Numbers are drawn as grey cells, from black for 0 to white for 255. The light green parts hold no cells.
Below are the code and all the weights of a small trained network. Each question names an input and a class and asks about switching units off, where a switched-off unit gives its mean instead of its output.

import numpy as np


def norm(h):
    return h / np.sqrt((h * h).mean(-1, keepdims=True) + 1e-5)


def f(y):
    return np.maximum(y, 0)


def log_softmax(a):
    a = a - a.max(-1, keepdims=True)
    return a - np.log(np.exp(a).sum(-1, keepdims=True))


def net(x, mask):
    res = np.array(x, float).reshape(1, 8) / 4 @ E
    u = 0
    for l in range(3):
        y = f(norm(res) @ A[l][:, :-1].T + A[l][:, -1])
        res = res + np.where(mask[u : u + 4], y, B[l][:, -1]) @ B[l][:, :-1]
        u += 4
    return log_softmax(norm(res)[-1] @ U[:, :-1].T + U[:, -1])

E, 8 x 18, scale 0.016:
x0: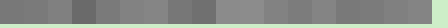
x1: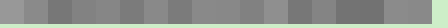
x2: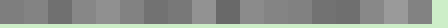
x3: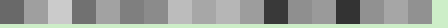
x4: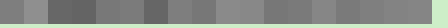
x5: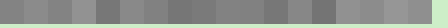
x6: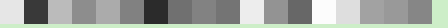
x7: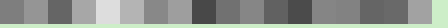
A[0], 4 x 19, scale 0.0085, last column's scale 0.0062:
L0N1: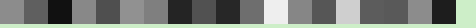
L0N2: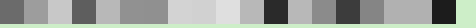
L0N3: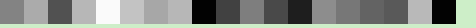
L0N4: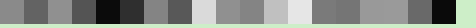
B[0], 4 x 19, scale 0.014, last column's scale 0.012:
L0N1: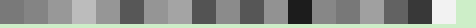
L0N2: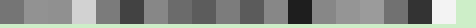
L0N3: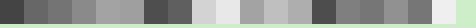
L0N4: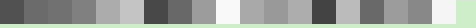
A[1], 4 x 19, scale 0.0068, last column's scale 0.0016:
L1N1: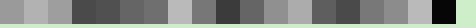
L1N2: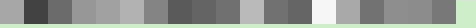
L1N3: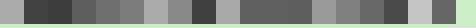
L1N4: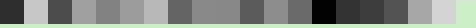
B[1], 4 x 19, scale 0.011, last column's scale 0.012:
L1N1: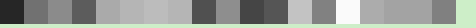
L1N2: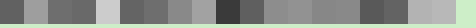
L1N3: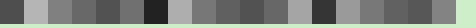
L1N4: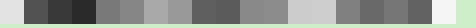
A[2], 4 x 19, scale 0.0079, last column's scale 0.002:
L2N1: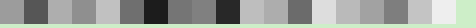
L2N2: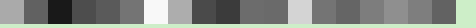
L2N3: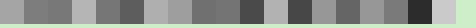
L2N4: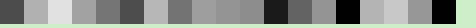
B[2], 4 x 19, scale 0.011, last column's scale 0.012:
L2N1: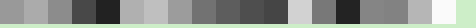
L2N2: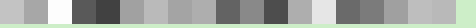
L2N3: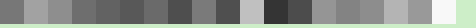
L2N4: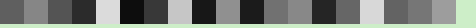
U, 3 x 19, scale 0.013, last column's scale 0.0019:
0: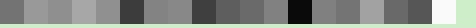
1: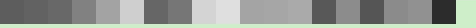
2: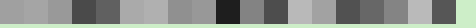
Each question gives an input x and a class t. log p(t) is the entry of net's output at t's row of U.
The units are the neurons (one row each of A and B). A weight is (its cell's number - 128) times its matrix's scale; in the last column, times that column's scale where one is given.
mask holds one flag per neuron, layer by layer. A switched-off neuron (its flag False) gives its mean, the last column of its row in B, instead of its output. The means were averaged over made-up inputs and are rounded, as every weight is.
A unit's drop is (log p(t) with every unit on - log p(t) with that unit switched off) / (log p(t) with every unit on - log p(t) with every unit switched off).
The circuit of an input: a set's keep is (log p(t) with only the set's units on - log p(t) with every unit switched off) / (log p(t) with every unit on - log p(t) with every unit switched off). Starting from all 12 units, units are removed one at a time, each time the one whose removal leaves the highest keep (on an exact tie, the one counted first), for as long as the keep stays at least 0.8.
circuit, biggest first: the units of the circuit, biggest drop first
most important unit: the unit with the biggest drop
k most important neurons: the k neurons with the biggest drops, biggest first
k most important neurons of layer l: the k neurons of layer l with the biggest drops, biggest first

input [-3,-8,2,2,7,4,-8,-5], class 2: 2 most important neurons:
(L1N4, L0N3)
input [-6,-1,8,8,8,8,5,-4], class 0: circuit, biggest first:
(L0N2)
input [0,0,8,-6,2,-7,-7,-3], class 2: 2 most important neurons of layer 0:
(L0N2, L0N3)
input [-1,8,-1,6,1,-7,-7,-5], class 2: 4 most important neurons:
(L1N4, L0N1, L0N3, L2N2)
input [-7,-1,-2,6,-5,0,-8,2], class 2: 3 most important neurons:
(L1N4, L0N1, L2N2)
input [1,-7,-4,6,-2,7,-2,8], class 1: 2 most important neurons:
(L0N3, L0N1)
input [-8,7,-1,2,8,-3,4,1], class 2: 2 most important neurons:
(L2N1, L0N1)
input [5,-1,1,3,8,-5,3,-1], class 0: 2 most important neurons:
(L0N2, L1N4)
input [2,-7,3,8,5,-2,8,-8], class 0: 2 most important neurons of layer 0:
(L0N2, L0N3)
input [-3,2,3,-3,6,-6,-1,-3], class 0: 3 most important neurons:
(L0N1, L0N3, L2N3)
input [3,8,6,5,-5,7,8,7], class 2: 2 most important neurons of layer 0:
(L0N4, L0N1)
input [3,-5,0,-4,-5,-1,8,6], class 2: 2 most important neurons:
(L2N1, L0N4)
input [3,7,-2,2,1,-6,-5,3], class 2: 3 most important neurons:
(L1N4, L0N4, L2N2)
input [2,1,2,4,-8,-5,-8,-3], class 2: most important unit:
L1N4
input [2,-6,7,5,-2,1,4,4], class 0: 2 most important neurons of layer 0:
(L0N2, L0N4)
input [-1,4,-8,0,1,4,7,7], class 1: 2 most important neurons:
(L0N3, L1N4)
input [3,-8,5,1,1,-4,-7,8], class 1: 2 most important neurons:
(L0N3, L2N1)
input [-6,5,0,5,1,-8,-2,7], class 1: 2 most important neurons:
(L0N3, L0N1)
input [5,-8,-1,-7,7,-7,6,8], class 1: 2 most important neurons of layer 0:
(L0N3, L0N2)
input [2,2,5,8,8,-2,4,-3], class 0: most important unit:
L0N2
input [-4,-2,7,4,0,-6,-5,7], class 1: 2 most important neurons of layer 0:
(L0N3, L0N1)
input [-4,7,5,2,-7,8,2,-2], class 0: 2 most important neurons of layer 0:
(L0N3, L0N2)
